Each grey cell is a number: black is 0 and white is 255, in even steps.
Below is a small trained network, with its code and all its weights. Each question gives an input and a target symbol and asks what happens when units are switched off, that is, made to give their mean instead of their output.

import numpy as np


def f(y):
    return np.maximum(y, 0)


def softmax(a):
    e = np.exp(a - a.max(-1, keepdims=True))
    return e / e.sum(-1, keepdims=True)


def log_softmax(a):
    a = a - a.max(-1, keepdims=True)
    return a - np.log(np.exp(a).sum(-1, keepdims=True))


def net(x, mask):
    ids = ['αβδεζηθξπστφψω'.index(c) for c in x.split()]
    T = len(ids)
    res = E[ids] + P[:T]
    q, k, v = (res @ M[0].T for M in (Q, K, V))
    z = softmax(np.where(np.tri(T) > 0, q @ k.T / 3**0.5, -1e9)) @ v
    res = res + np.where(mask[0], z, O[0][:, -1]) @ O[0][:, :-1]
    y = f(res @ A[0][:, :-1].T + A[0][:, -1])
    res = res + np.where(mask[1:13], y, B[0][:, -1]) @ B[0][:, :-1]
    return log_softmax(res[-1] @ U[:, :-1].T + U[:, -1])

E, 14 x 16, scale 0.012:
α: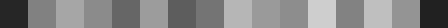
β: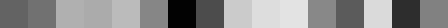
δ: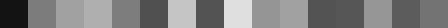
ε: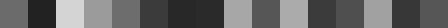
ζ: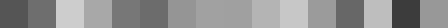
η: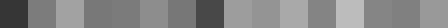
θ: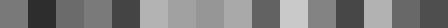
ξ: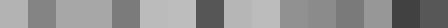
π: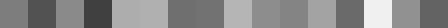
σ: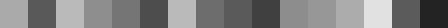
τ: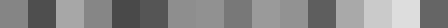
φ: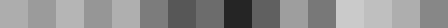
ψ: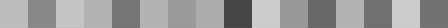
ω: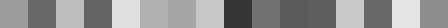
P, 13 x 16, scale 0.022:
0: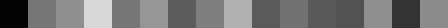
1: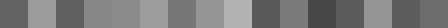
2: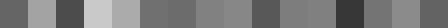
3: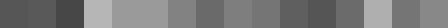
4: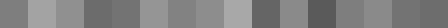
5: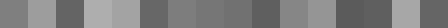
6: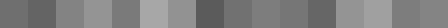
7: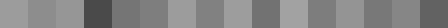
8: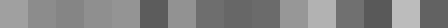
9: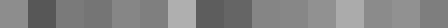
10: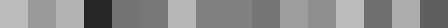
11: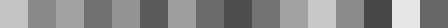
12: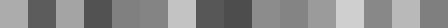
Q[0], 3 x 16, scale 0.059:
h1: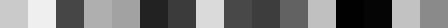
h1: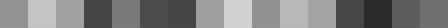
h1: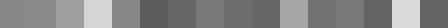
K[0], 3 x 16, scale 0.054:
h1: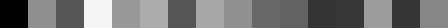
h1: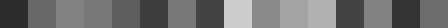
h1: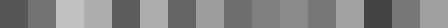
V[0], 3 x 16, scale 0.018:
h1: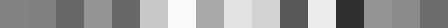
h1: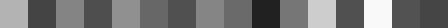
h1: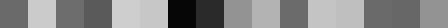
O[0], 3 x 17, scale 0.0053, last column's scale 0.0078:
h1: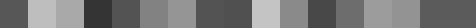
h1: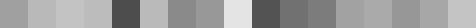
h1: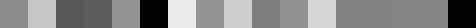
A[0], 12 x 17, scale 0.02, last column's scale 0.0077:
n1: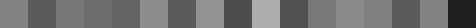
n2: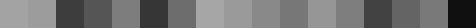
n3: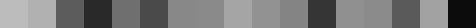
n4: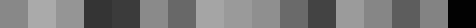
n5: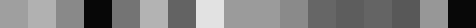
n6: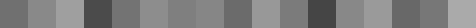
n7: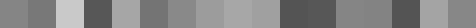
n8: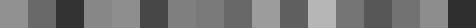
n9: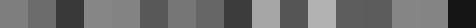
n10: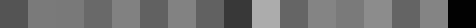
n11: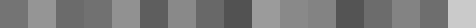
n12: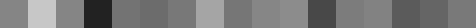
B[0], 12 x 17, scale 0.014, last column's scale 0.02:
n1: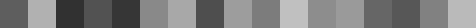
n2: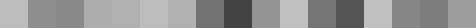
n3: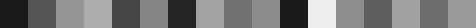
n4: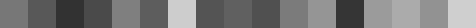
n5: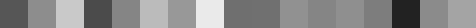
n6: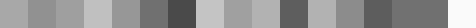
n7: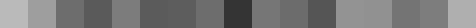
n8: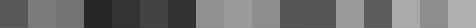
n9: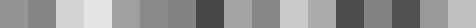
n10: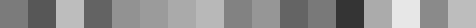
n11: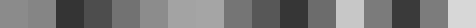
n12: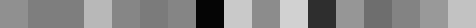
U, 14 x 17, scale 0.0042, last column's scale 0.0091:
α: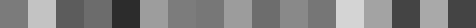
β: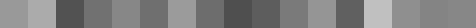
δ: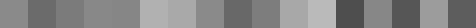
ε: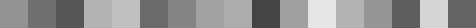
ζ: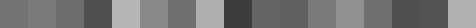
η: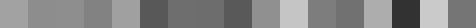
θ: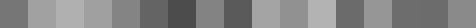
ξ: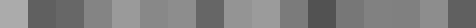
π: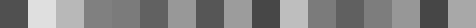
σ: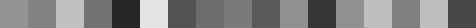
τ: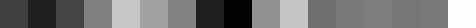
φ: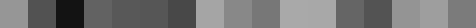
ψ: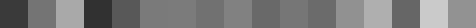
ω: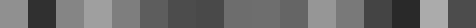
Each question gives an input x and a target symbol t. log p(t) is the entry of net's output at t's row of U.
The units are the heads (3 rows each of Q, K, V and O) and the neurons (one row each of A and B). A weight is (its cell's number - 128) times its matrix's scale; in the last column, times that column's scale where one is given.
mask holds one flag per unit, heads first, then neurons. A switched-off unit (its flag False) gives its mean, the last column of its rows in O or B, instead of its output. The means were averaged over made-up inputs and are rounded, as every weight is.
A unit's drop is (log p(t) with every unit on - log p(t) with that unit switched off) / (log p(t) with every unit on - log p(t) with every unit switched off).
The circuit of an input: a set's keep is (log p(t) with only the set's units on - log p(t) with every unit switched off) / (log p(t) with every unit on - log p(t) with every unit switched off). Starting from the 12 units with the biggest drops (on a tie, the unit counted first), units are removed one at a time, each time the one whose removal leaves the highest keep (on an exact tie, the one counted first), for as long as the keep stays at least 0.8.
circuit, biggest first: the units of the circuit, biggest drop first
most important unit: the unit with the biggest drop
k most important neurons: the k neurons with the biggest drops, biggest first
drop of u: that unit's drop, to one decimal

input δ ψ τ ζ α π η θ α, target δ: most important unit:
n9
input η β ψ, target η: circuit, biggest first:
[n9; n2; h1]
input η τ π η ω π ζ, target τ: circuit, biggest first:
[h1; n6]
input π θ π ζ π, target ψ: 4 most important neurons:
[n5; n4; n3; n12]
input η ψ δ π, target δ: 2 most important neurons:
[n10; n9]
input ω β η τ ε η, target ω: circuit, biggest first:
[n9; h1; n8]
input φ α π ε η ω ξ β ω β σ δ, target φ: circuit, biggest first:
[n8; h1]
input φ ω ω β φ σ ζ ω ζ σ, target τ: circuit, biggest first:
[n6; h1]
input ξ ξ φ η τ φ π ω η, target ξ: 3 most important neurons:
[n12; n10; n11]
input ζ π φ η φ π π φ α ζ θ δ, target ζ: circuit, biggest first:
[h1; n11; n12]
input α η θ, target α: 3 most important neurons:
[n11; n4; n10]
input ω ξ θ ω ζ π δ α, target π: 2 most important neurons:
[n12; n11]
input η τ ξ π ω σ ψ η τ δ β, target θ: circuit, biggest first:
[n3; h1; n11]
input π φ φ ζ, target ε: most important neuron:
[n8]
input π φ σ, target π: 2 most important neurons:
[n11; n6]
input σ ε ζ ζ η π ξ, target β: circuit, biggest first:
[h1; n4; n7]
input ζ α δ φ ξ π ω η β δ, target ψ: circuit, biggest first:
[h1; n8; n6]
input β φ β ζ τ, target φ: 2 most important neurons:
[n6; n4]
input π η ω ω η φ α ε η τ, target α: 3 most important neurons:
[n1; n4; n10]
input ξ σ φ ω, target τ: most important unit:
n6
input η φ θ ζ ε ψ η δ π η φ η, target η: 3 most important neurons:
[n9; n2; n8]
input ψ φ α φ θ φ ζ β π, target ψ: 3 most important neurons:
[n8; n10; n11]
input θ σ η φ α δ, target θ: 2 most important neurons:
[n6; n11]
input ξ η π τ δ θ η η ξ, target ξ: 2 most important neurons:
[n12; n10]
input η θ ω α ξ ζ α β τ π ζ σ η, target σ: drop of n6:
0.0
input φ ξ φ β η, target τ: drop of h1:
0.5
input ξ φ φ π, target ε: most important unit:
h1
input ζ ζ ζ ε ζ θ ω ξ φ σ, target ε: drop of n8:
0.1
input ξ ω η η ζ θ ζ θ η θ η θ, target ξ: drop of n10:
0.4
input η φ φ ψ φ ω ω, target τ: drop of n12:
-0.1
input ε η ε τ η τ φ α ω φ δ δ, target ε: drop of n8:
0.2
